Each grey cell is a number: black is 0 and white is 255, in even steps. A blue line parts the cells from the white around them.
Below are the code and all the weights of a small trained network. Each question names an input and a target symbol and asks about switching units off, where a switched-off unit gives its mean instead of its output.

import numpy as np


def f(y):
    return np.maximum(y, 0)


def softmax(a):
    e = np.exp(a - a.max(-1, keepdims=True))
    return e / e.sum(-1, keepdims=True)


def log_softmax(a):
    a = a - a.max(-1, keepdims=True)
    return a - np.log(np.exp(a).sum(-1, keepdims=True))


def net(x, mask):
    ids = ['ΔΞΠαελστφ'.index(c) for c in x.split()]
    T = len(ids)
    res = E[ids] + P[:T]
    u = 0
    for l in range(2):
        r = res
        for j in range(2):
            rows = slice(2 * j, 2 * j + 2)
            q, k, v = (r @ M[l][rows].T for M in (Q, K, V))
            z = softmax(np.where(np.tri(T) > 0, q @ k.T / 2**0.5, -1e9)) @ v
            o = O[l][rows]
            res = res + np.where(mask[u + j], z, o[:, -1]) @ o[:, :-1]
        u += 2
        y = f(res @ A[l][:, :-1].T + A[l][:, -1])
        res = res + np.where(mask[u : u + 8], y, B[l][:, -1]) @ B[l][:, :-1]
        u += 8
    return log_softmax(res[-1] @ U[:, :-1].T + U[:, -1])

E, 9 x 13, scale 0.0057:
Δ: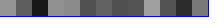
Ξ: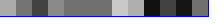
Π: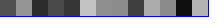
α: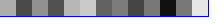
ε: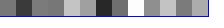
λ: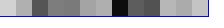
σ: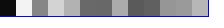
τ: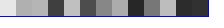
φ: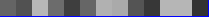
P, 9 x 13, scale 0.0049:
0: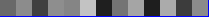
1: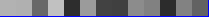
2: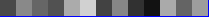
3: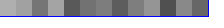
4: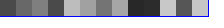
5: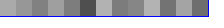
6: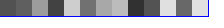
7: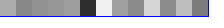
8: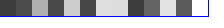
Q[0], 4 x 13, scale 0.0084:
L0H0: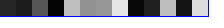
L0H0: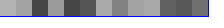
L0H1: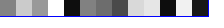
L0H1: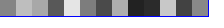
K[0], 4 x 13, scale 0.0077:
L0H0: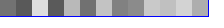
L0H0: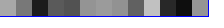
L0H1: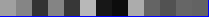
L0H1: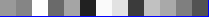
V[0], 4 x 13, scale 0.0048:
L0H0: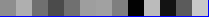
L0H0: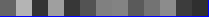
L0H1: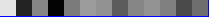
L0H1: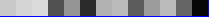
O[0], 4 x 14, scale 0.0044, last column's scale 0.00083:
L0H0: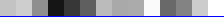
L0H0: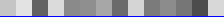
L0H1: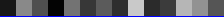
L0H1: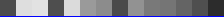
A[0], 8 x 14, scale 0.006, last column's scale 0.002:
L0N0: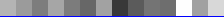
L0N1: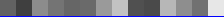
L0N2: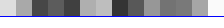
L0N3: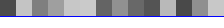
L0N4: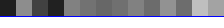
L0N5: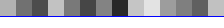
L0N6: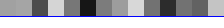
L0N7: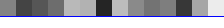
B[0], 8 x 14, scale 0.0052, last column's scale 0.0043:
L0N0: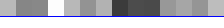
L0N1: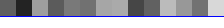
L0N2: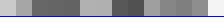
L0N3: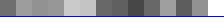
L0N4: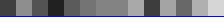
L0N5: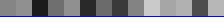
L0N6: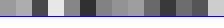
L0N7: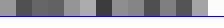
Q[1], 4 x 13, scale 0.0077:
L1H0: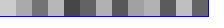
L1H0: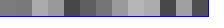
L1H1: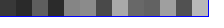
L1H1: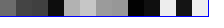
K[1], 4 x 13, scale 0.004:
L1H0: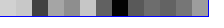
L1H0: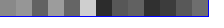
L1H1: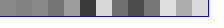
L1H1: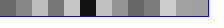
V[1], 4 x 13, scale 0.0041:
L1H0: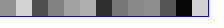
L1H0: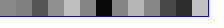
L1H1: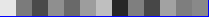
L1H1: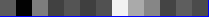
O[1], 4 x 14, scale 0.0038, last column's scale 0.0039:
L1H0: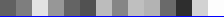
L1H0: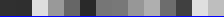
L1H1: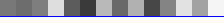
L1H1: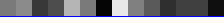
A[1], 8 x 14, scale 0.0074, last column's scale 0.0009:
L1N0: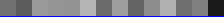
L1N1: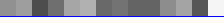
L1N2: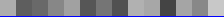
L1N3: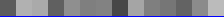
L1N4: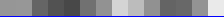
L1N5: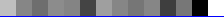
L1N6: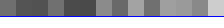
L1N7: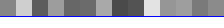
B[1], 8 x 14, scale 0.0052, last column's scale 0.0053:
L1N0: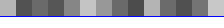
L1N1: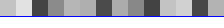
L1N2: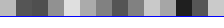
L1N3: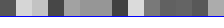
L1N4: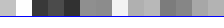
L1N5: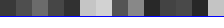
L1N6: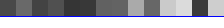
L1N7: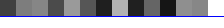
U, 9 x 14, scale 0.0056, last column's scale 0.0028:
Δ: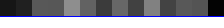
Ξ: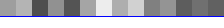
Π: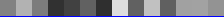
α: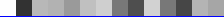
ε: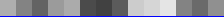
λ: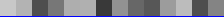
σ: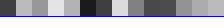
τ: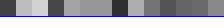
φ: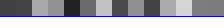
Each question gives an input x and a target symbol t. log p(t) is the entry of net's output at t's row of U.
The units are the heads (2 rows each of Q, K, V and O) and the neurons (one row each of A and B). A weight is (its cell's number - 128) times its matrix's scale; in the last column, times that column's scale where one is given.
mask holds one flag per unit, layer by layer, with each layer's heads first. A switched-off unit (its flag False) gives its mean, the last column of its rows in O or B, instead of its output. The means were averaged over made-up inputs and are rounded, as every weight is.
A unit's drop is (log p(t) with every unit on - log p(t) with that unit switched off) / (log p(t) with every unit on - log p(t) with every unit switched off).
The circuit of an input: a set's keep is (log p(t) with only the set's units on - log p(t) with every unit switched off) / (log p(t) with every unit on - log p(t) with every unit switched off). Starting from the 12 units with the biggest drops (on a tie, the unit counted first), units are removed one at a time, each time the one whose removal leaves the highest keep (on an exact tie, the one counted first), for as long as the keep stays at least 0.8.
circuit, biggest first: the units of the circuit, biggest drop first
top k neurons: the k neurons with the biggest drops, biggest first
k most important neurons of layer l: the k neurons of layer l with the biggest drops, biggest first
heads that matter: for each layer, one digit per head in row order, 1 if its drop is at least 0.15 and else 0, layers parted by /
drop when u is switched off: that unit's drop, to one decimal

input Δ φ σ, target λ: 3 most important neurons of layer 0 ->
L0N3, L0N7, L0N1
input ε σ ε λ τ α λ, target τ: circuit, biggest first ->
L0H1, L1N3
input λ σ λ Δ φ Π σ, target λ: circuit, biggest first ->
L1H0, L0N1, L1N1, L0N3
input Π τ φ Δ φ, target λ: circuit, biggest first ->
L1H0, L1N1, L0N1
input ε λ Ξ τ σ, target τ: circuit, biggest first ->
L0H1, L1N3, L0N3, L1H1
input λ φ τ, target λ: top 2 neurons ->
L1N1, L0N3
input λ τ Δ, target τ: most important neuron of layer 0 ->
L0N1
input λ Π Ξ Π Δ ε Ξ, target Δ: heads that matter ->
10 / 01
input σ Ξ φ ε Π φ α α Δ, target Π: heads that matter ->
10 / 01
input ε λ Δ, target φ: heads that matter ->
00 / 01
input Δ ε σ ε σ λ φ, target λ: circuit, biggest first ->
L1H0, L0N1, L1N1, L0H0
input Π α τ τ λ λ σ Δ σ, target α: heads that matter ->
01 / 00
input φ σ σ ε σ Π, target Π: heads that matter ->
00 / 00
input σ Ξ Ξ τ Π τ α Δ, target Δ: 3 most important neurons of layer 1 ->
L1N7, L1N5, L1N2
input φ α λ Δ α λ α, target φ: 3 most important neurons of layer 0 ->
L0N0, L0N7, L0N5
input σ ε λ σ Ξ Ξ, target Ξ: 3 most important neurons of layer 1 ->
L1N5, L1N4, L1N7
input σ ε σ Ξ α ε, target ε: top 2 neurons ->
L0N5, L1N2
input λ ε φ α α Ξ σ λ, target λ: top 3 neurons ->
L0N0, L0N2, L1N1
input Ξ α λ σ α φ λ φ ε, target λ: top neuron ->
L0N3
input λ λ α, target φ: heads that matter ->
01 / 01
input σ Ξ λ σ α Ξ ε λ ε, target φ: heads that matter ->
00 / 01
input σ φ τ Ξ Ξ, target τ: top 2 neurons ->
L1N3, L0N0
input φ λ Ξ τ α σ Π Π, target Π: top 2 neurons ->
L1N7, L1N4
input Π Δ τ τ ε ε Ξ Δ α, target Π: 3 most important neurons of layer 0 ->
L0N4, L0N0, L0N3
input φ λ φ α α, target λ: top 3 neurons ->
L0N1, L1N1, L0N7
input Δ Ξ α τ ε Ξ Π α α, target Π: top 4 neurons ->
L1N4, L0N4, L0N3, L0N0
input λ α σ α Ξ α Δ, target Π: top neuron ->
L0N0
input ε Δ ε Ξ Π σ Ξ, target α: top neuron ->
L1N0
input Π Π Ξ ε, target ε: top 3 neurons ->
L1N2, L0N5, L1N6
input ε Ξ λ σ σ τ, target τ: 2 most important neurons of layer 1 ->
L1N3, L1N5
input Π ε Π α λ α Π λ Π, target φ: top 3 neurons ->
L0N0, L0N7, L1N6
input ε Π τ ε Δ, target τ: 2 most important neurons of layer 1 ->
L1N3, L1N7
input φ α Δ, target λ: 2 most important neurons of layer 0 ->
L0N1, L0N7
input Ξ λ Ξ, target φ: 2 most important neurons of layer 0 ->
L0N0, L0N7
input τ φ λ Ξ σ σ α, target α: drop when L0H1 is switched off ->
0.4
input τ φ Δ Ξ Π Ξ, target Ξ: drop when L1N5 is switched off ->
0.3
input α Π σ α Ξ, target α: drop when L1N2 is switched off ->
-0.1
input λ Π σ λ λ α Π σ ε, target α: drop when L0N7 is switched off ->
0.1
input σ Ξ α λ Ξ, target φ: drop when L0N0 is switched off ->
0.5
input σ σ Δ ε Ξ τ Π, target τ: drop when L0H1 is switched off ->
1.0
